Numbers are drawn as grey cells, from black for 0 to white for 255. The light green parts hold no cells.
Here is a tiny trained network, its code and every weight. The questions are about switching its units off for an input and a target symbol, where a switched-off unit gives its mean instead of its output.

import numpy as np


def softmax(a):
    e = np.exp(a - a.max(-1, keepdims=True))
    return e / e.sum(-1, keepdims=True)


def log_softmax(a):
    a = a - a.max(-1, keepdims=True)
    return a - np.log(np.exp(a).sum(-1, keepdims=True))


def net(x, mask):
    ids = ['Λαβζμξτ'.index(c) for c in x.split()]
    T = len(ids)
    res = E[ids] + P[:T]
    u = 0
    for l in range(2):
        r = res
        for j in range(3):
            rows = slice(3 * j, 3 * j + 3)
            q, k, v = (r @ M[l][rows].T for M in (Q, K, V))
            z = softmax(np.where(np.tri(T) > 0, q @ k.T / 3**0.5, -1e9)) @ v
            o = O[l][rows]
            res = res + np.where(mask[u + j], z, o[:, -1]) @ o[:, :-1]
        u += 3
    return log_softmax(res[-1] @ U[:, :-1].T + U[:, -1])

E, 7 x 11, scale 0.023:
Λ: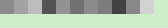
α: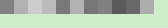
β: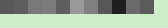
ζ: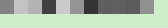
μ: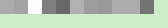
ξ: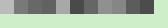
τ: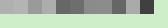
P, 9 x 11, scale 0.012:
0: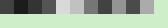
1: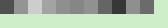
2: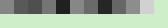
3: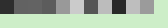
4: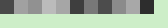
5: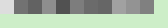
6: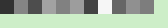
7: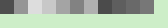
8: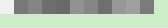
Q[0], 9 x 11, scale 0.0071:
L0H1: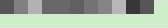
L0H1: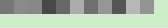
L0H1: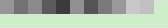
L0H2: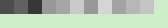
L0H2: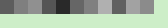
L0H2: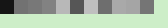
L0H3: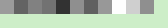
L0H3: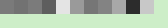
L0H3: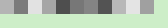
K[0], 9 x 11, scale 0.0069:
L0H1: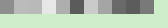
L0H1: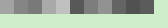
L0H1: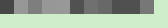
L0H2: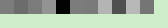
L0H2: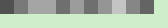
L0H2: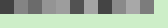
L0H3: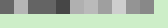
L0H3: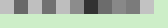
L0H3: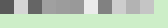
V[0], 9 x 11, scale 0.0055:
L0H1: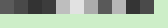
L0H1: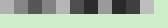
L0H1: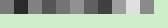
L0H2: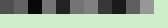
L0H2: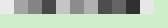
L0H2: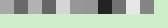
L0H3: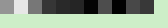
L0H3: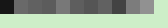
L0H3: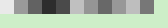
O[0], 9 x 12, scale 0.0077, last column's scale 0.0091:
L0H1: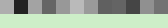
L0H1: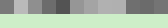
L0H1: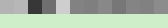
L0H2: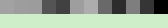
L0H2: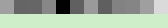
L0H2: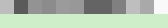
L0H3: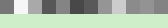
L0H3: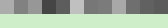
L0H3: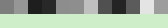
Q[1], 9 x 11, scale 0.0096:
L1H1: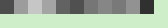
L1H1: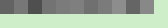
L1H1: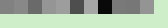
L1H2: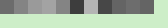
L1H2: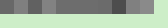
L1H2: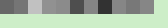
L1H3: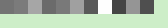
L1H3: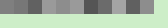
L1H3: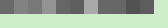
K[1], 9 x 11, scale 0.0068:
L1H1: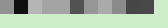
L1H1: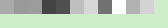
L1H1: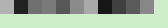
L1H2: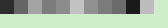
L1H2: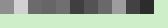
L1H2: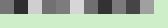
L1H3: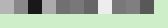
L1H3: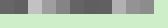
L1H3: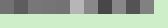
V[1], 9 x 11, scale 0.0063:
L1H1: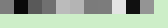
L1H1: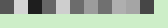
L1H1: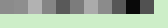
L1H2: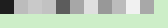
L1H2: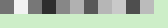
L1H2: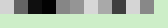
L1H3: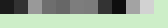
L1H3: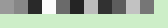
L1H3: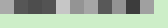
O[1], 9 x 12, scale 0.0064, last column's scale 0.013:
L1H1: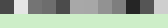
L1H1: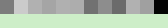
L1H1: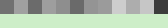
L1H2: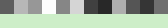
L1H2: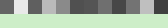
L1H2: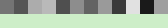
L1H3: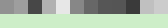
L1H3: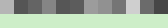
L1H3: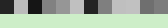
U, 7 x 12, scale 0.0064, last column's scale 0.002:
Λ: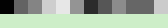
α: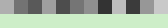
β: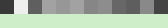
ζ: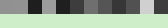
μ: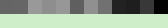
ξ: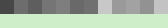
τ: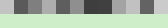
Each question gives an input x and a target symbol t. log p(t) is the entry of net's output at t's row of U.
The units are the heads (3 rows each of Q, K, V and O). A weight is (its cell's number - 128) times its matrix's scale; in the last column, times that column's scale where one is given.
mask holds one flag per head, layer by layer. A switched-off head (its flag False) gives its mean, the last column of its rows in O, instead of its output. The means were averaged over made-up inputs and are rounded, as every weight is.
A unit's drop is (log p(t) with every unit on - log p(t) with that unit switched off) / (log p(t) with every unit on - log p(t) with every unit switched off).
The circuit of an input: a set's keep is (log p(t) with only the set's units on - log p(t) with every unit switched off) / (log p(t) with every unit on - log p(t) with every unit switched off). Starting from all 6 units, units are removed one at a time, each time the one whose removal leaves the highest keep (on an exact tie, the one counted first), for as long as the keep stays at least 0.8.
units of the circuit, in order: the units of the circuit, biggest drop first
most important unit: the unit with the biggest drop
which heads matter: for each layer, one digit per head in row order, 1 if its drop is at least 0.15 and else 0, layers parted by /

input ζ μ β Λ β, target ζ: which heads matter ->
000 / 010
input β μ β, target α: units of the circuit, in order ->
(L0H3)
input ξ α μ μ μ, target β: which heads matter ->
100 / 100
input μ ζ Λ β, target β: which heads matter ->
001 / 010
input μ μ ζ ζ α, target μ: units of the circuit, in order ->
(L0H3, L1H1, L0H1, L1H2)
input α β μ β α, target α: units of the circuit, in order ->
(L0H3, L1H2, L1H3)
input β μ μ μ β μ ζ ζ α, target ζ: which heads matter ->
001 / 010
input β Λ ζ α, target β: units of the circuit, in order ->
(L0H3, L1H2)
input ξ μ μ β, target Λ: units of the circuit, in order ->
(L0H1, L1H3)
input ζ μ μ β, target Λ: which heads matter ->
010 / 010
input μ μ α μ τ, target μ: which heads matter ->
111 / 110
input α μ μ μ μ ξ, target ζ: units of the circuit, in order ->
(L0H3, L0H1, L1H3)
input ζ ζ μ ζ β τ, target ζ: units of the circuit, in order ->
(L0H3, L1H2)
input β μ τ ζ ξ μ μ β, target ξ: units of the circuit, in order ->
(L1H2, L0H1, L0H2, L1H1)
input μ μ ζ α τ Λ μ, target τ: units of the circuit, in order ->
(L1H1)
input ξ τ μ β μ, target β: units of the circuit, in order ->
(L1H1, L0H1)
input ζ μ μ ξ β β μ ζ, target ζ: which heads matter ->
110 / 010
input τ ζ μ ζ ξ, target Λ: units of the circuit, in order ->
(L0H3, L1H2, L0H1)
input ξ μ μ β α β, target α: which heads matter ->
101 / 010
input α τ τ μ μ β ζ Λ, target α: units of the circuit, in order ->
(L0H3, L1H2)
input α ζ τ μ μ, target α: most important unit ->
L1H2
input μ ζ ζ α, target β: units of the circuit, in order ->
(L1H2, L0H3)
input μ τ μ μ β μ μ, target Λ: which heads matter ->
110 / 110
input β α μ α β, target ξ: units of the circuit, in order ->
(L1H2, L0H1, L1H1, L0H2)
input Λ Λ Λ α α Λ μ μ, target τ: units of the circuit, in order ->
(L1H1, L0H2)
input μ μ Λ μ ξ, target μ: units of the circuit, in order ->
(L1H1, L0H1, L0H2)
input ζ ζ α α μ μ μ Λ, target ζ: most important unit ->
L1H2
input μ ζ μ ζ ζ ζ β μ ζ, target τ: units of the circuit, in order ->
(L0H3, L1H1, L0H1, L1H2)
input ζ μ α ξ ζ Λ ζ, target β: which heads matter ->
101 / 010
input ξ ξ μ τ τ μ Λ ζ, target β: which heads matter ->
101 / 100
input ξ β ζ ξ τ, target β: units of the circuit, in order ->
(L1H1, L0H3)
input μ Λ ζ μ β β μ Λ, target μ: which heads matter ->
101 / 110
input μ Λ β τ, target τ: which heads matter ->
000 / 101
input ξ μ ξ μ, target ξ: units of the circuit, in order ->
(L0H3, L1H2, L1H3)
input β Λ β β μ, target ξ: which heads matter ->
110 / 110
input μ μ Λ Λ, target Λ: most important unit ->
L1H1
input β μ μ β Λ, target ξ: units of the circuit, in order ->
(L1H2, L0H2, L1H1)
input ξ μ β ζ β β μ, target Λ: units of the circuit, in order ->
(L0H2, L1H2)
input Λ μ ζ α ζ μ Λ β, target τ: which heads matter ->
011 / 100
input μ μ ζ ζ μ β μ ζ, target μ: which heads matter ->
101 / 110
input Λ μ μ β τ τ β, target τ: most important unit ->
L1H3
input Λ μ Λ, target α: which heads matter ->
110 / 010
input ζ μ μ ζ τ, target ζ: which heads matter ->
000 / 010
